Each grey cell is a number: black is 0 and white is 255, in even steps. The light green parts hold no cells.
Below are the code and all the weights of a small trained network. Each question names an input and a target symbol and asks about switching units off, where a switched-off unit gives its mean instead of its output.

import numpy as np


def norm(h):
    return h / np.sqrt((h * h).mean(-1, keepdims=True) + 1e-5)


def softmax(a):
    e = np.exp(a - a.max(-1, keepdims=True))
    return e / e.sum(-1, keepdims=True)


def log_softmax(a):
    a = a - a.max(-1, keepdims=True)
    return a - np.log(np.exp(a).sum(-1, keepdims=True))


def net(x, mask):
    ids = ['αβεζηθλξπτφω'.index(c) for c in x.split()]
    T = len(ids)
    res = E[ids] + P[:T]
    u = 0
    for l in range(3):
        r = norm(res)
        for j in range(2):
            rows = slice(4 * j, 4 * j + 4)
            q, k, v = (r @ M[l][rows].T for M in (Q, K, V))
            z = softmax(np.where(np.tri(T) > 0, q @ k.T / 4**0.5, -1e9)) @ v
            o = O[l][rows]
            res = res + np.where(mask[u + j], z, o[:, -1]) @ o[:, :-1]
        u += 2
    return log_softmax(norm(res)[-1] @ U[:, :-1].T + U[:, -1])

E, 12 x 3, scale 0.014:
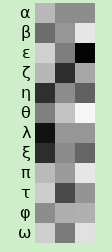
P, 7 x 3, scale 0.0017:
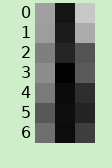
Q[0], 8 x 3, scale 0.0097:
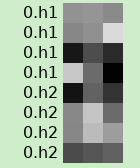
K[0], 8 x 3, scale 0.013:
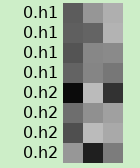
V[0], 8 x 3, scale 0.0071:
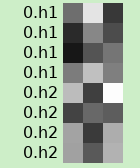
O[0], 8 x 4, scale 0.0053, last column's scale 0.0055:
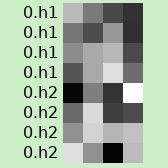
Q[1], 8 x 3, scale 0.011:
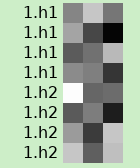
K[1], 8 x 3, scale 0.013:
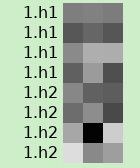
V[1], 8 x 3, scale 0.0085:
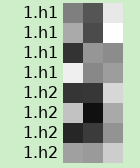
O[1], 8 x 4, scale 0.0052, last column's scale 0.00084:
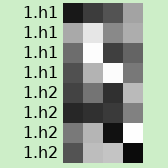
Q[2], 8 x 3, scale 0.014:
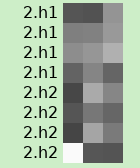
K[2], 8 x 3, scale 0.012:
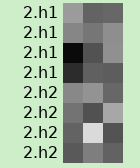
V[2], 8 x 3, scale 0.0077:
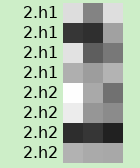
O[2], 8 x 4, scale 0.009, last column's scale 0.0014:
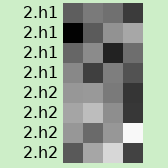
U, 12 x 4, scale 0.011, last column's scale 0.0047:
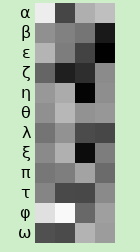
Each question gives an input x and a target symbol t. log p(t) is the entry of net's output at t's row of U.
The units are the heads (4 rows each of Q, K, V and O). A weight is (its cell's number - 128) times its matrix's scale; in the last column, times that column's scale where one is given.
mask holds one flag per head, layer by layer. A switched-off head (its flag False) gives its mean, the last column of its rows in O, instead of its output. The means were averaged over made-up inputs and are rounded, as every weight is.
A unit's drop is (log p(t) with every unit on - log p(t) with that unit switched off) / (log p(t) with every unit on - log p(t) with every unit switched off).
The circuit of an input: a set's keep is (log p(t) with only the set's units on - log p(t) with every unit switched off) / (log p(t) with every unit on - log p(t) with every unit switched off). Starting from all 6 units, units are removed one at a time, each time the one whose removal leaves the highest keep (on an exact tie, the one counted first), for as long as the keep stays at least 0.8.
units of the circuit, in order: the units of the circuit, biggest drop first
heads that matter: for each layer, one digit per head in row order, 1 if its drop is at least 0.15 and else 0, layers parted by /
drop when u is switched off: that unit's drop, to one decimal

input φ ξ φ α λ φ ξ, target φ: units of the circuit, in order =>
(1.h2, 2.h1, 0.h2)
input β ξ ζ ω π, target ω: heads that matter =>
00 / 01 / 01
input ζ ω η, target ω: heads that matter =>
11 / 10 / 11
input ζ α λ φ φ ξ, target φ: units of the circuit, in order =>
(1.h2, 0.h2, 2.h1)
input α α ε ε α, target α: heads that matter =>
00 / 11 / 01
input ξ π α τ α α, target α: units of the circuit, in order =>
(1.h2)
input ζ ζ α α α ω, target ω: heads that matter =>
00 / 11 / 00
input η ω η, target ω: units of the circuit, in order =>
(0.h2, 2.h1)
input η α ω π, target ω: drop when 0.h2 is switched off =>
0.2
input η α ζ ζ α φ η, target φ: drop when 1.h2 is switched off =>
1.0
